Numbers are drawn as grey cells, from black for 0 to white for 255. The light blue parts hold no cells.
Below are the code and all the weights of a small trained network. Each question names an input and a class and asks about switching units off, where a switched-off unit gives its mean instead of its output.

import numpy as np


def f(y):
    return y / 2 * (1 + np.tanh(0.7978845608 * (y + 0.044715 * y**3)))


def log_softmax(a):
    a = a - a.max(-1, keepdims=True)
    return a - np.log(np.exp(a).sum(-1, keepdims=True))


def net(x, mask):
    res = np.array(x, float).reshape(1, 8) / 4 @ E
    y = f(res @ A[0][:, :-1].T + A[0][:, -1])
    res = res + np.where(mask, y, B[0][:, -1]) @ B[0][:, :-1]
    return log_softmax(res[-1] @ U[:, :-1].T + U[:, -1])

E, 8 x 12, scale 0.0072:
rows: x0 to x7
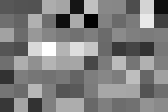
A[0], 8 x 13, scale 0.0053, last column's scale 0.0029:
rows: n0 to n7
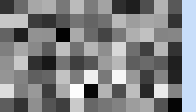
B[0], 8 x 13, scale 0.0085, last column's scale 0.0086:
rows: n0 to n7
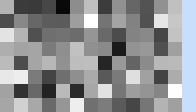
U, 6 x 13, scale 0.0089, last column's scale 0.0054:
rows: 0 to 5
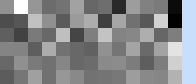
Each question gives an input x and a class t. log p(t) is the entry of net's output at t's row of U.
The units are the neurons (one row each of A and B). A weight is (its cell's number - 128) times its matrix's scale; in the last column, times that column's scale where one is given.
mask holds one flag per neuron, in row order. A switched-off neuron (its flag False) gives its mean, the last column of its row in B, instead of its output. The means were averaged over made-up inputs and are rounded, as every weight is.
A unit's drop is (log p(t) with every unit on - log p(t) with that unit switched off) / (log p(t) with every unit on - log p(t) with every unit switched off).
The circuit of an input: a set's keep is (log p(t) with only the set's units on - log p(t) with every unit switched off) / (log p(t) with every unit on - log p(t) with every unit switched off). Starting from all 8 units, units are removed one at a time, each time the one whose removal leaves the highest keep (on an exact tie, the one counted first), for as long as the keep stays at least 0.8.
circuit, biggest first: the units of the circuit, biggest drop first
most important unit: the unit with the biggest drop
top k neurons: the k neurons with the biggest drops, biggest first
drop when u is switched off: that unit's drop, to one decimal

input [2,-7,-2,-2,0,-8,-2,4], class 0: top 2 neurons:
(n5; n6)
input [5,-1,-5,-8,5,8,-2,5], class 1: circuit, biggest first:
(n4; n1)
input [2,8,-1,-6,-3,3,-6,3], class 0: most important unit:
n2
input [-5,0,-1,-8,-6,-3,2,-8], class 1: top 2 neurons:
(n1; n4)
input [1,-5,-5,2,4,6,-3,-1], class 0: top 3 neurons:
(n6; n5; n3)
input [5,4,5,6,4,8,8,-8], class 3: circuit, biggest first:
(n2; n6; n1)
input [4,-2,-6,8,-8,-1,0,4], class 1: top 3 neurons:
(n0; n6; n2)
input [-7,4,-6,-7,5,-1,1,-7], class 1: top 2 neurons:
(n1; n4)
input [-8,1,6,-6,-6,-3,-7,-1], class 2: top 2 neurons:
(n6; n0)
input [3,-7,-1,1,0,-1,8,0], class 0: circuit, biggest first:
(n5; n3)
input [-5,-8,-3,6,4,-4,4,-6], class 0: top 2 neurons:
(n5; n3)
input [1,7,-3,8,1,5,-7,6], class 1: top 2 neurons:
(n0; n5)
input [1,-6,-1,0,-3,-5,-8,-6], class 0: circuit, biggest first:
(n5; n6)
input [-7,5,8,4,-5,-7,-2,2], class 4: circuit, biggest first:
(n6; n0)
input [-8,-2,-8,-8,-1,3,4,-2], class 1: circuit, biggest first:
(n1)
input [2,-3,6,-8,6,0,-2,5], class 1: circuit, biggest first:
(n4; n1)
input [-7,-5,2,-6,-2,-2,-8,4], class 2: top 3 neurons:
(n6; n0; n7)
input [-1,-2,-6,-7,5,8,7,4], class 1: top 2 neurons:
(n4; n1)
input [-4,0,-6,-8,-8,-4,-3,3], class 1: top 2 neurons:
(n1; n4)
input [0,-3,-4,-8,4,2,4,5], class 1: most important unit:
n4
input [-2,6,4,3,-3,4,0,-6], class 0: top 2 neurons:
(n2; n7)
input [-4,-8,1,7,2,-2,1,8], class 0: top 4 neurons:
(n5; n3; n1; n4)
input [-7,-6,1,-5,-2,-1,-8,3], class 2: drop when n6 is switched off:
1.6
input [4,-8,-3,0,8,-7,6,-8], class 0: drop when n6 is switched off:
0.1
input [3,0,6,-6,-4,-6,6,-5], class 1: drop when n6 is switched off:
0.3
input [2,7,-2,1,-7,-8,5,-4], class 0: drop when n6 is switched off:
0.2
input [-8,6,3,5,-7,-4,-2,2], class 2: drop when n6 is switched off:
1.3
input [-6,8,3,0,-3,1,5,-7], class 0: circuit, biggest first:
(n2)
